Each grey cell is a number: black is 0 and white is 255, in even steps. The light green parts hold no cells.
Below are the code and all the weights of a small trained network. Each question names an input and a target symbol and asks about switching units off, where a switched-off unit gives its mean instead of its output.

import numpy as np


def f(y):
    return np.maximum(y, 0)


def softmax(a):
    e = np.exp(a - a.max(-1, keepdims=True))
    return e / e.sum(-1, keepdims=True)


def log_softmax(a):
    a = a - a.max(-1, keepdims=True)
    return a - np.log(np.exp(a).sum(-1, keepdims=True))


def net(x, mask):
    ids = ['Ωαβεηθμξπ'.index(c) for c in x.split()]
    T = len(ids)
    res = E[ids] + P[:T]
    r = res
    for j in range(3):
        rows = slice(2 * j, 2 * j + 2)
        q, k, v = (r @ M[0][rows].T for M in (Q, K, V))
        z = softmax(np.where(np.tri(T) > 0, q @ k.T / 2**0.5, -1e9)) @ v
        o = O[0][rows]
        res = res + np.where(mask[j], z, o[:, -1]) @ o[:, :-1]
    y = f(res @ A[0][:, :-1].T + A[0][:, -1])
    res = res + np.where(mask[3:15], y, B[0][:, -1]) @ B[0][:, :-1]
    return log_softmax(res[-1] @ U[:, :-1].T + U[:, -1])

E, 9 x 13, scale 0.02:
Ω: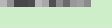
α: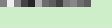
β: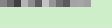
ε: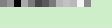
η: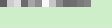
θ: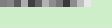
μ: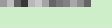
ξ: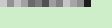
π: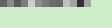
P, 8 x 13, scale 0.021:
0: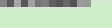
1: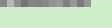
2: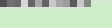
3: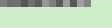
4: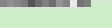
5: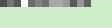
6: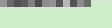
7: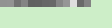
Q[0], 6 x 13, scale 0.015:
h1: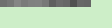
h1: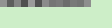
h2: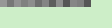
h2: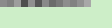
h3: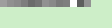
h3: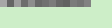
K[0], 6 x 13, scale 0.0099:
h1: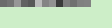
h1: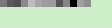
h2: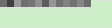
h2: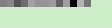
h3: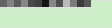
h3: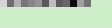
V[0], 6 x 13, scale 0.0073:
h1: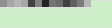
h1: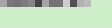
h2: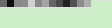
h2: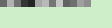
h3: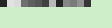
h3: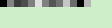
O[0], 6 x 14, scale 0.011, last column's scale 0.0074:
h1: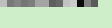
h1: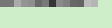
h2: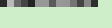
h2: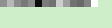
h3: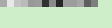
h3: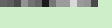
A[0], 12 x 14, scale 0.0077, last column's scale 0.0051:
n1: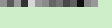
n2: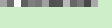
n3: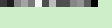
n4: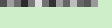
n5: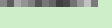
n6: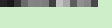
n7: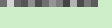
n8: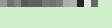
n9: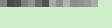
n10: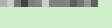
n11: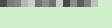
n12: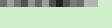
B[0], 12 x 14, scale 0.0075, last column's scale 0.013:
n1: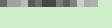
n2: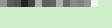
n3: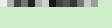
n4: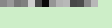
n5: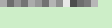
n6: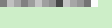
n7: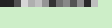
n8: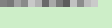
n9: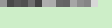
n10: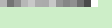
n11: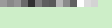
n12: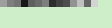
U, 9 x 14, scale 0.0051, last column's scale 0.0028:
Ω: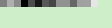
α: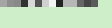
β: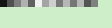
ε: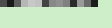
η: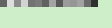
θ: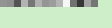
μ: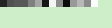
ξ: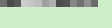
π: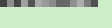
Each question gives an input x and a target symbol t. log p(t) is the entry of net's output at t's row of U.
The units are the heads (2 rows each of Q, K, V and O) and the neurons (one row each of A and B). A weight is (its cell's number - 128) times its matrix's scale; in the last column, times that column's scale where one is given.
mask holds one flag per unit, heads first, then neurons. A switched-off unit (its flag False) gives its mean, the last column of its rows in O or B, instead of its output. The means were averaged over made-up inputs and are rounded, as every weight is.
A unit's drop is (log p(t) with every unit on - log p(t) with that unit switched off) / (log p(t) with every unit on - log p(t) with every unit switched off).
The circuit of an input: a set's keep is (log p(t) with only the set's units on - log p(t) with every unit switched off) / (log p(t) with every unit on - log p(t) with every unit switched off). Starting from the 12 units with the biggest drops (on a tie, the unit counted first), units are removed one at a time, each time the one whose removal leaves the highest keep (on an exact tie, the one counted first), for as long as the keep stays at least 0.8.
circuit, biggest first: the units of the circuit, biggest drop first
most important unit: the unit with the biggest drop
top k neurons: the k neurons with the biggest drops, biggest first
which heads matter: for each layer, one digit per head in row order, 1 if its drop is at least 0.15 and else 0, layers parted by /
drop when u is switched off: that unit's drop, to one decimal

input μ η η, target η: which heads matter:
001
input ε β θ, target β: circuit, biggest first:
(h3, h2, n6, n12)
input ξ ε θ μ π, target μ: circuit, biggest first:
(h3, n8)
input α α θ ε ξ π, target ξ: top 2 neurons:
(n3, n9)
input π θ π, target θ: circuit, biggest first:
(h1)
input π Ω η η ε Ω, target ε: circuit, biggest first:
(h2, h1)
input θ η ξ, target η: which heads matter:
001
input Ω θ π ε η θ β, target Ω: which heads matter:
100
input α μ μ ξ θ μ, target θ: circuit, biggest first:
(h1, n12)
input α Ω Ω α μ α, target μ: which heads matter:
111
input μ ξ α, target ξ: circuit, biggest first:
(h2, n3)
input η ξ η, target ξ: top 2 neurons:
(n3, n6)
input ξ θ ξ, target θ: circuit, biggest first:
(h1, h2)
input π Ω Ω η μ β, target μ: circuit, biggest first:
(h1, h3)
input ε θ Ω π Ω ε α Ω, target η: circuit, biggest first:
(h3)
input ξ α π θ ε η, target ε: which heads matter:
010
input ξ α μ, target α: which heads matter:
110
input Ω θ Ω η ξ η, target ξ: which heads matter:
110
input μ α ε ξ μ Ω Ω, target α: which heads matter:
001
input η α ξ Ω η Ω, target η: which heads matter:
001
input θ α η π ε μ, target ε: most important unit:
h2
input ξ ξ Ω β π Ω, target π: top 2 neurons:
(n3, n10)
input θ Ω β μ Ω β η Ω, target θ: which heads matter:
011
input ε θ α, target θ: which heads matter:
100
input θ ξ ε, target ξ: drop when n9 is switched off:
0.1
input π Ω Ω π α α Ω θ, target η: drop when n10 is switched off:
0.1
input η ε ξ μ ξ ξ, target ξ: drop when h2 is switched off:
1.1
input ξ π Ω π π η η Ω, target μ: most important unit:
h3
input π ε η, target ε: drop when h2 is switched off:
0.7
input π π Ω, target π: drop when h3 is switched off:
0.2
